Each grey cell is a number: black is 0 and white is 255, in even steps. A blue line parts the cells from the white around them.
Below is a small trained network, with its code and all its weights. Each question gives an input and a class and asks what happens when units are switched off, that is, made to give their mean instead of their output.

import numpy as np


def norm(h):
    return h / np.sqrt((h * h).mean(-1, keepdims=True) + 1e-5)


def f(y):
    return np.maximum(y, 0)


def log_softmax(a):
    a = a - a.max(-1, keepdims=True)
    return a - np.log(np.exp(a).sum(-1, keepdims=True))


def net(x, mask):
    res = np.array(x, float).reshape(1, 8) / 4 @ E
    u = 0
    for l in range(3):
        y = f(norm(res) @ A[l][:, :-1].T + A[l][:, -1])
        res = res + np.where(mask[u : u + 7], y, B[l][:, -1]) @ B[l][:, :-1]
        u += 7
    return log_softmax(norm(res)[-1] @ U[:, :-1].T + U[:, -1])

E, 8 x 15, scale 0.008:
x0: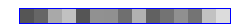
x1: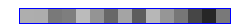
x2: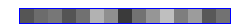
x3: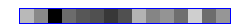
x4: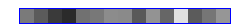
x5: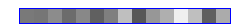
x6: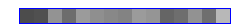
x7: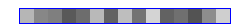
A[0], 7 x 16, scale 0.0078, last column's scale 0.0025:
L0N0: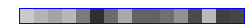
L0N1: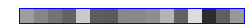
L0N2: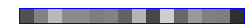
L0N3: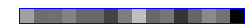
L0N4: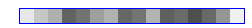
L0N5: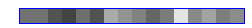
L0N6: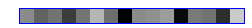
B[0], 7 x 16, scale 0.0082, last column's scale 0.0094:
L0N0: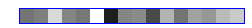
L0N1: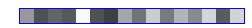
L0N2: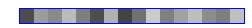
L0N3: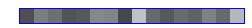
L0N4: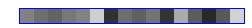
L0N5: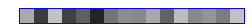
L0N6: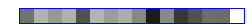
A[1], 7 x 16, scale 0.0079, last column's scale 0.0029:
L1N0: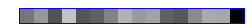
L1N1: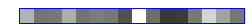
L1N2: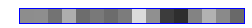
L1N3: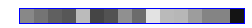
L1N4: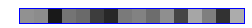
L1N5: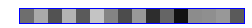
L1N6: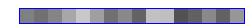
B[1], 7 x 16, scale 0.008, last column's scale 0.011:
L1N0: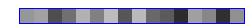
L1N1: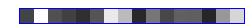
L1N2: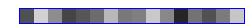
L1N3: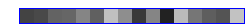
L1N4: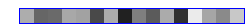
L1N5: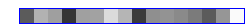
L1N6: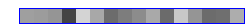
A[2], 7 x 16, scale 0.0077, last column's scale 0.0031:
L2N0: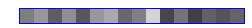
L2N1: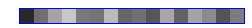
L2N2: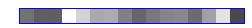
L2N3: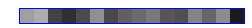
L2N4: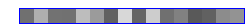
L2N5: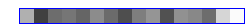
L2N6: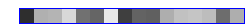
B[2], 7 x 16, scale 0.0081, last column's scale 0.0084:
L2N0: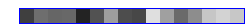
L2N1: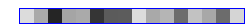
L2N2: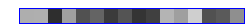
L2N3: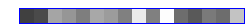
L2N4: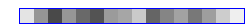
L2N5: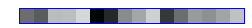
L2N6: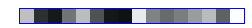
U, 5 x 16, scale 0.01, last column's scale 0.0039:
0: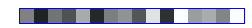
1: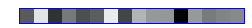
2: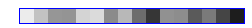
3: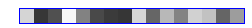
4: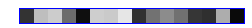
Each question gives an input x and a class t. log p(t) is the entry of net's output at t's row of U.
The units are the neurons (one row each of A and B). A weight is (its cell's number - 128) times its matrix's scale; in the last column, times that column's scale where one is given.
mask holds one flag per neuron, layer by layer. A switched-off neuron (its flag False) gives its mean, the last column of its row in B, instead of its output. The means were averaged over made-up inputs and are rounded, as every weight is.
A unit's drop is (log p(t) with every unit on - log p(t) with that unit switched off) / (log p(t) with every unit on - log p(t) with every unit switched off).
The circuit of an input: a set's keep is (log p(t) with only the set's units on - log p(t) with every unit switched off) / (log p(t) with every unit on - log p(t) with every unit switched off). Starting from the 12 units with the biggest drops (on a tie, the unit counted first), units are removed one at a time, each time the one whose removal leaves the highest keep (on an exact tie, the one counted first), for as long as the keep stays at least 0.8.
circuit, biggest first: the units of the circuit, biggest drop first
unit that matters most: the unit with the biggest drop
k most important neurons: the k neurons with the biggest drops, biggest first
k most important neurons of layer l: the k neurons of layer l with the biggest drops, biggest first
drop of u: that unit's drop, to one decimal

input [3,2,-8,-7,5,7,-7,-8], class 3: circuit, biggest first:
L1N5, L2N6
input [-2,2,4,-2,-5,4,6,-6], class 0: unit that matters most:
L0N1
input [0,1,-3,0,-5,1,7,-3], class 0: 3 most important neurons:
L0N6, L0N1, L1N3
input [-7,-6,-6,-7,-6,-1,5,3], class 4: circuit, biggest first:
L2N6, L1N4
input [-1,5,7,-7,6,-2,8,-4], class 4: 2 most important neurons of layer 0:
L0N2, L0N1
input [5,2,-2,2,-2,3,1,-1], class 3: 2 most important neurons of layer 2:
L2N6, L2N1
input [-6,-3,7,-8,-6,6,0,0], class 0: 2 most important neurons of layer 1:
L1N6, L1N4
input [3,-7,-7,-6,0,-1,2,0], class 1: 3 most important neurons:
L1N1, L0N1, L1N4
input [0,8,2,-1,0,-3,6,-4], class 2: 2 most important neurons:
L0N6, L0N1
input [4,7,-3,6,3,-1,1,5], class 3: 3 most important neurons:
L0N4, L0N6, L2N3
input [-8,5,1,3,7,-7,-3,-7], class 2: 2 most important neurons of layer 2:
L2N6, L2N0
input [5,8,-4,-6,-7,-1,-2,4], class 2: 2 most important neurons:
L1N1, L0N6
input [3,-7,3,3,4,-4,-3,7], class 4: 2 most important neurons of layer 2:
L2N6, L2N1
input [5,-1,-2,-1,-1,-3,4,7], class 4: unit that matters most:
L2N6
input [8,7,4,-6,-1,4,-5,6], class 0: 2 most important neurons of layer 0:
L0N6, L0N0
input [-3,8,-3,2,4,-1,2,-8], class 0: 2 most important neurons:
L0N1, L1N3
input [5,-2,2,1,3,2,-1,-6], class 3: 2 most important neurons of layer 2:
L2N6, L2N1
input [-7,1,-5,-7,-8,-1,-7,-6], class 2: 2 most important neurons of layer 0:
L0N0, L0N5
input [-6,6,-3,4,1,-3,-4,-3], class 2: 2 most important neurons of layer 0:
L0N6, L0N0
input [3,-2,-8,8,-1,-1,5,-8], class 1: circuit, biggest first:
L1N1
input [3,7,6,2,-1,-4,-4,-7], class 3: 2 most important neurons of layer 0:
L0N1, L0N2
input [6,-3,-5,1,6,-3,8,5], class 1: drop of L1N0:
0.2
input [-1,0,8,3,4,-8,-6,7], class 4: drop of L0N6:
0.3
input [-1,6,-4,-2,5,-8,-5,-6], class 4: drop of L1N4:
0.1
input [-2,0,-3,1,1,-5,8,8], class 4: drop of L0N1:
0.2
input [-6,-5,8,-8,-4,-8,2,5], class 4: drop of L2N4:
0.0
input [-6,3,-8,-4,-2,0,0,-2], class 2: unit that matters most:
L0N0
